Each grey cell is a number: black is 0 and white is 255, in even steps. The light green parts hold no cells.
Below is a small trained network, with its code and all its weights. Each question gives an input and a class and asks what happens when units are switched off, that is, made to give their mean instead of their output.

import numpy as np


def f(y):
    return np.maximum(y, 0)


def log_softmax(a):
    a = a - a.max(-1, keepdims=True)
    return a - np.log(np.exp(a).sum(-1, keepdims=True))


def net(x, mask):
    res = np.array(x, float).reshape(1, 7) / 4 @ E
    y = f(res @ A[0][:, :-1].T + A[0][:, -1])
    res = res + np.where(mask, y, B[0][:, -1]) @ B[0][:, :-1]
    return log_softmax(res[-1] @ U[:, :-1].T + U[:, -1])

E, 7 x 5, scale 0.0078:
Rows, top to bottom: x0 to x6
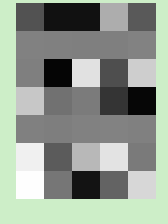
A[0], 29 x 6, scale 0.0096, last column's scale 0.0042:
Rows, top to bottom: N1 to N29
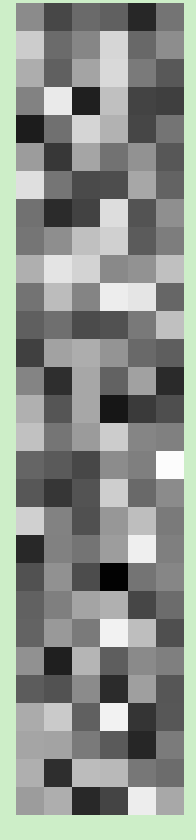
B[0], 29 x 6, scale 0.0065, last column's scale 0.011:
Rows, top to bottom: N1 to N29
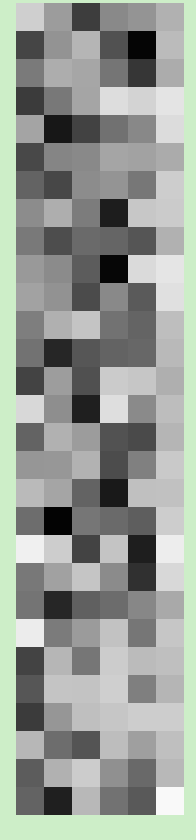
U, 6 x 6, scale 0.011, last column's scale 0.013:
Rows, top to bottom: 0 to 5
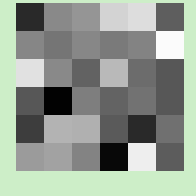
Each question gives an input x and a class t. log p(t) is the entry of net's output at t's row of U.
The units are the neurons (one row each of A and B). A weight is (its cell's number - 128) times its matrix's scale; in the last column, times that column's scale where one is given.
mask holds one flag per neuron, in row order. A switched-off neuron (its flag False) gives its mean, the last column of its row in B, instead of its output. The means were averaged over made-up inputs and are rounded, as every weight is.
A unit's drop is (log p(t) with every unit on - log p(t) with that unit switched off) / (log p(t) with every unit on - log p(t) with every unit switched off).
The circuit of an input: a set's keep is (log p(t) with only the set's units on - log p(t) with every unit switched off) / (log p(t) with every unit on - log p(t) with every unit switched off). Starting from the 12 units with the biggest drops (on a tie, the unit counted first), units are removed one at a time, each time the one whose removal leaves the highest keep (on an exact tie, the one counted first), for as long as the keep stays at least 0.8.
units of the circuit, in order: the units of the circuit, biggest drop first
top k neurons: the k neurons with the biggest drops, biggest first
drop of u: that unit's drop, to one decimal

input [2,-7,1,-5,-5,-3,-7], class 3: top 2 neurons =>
(N5; N13)
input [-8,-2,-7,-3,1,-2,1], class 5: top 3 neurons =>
(N10; N24; N25)
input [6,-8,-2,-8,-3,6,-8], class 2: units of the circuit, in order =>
(N23)
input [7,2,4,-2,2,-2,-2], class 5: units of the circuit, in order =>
(N18; N8)
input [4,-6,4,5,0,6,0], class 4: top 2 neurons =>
(N2; N28)
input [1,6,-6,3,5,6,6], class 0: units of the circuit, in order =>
(N26; N4)
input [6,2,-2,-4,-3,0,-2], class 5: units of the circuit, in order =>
(N8; N18)
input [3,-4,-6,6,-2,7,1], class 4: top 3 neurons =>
(N2; N16; N3)
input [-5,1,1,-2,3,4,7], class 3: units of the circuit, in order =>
(N19; N29)
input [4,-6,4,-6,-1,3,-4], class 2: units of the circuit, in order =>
(N20; N23)
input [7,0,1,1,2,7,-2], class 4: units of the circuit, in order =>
(N2; N28)
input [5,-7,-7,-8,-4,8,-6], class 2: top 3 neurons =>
(N23; N11; N5)
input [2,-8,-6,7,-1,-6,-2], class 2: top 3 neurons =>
(N27; N1; N15)
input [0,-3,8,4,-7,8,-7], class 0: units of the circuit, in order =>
(N24)
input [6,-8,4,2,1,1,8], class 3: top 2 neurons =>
(N19; N7)
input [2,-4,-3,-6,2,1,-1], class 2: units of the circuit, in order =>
(N23; N20)
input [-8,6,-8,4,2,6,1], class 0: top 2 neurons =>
(N26; N4)
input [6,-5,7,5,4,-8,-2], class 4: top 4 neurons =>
(N21; N4; N12; N26)
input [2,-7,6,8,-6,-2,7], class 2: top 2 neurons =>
(N15; N1)
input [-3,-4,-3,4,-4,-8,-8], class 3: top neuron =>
(N5)
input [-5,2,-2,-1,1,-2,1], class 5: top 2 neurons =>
(N10; N20)
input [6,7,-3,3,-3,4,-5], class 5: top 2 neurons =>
(N8; N18)
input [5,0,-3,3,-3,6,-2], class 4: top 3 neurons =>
(N2; N10; N3)
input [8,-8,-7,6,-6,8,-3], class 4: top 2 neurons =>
(N2; N3)
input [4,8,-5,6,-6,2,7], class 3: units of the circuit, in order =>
(N19; N20)
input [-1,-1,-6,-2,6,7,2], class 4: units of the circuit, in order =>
(N2; N16)
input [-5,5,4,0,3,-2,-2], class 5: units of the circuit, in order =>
(N10)
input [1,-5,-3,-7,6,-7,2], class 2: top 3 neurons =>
(N20; N23; N2)
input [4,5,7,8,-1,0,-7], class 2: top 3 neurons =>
(N15; N1; N4)
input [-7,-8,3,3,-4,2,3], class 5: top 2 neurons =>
(N10; N20)
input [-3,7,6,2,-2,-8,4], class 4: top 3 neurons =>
(N21; N4; N26)
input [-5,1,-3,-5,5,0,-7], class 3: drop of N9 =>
0.1
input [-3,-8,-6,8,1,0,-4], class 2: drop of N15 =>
0.3
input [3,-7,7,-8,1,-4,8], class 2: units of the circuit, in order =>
(N20)
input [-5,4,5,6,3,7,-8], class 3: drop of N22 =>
0.4
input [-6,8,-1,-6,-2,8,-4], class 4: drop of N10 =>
-0.1
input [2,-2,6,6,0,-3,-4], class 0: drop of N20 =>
0.3
